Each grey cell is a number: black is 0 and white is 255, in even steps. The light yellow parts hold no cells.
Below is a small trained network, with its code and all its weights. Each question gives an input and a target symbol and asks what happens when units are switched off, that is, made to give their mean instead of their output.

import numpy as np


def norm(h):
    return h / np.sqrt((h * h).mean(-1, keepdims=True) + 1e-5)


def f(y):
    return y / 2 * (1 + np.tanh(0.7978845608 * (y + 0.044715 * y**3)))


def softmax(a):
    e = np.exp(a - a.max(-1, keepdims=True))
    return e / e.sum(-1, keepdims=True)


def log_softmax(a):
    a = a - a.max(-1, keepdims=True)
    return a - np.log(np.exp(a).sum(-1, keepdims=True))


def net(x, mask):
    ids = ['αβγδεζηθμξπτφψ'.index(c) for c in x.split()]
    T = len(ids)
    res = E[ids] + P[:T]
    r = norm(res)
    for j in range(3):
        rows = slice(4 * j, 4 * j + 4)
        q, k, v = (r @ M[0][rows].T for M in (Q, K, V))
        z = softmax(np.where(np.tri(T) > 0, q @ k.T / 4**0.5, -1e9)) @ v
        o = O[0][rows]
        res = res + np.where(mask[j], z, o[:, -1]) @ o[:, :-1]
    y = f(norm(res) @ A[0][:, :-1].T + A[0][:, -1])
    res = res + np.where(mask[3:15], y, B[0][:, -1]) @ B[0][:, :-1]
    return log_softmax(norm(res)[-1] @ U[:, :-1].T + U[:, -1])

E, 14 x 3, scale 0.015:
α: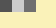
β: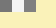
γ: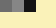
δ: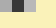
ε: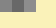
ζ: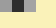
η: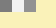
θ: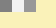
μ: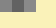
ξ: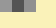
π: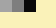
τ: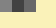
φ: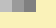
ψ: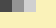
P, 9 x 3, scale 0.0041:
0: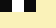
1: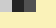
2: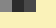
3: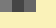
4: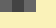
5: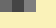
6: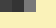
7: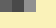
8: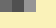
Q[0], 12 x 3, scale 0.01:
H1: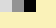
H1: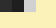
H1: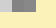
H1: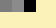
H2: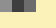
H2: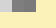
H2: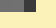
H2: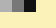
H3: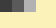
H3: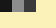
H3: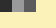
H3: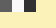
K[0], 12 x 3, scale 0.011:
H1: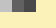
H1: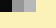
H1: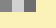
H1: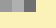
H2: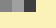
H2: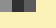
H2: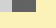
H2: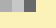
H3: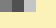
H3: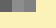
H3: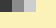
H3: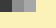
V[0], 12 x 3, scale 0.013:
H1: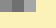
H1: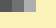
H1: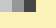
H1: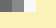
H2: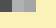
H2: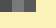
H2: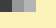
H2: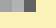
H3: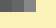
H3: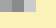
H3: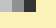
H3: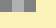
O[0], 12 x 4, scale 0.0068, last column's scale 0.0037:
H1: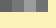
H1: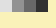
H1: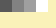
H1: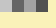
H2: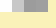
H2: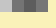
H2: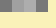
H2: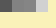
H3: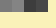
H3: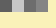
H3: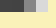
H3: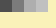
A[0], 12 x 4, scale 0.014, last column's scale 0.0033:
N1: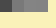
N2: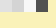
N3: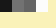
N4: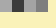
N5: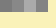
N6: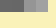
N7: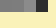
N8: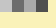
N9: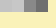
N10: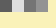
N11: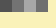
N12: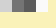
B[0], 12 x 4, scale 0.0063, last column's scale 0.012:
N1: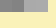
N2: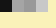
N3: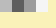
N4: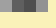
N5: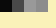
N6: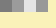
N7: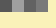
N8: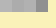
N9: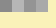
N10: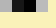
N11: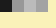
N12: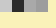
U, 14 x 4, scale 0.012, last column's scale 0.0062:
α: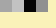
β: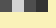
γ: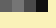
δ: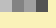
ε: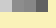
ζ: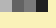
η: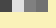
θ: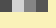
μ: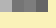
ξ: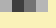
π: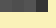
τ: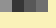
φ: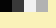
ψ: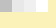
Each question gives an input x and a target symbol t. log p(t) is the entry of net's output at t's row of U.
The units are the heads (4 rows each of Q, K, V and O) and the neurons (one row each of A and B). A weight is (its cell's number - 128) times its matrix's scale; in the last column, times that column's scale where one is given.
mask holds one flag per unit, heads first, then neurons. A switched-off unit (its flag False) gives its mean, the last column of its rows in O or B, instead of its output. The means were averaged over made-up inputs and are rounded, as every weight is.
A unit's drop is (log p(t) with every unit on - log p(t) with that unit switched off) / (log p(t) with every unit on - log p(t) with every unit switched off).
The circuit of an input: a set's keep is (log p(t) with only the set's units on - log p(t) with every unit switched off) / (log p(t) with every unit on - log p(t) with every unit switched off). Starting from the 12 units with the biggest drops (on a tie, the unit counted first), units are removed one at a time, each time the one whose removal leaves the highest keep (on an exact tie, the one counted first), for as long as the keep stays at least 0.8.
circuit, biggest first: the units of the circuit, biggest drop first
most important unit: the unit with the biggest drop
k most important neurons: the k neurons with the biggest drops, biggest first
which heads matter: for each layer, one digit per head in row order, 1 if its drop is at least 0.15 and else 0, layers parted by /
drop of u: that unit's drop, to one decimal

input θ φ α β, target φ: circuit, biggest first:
H1, H3
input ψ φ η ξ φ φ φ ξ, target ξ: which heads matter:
100
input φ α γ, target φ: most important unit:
H3
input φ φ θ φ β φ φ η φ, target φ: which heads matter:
000
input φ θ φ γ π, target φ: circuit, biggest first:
H3, N10
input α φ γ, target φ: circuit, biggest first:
N10, H3
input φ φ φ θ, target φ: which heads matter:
000
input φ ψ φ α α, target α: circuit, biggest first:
H3, N10
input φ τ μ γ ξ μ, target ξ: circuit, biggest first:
H3, N2
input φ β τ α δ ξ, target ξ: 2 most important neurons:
N2, N4
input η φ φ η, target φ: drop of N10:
0.1
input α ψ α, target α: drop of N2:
0.0
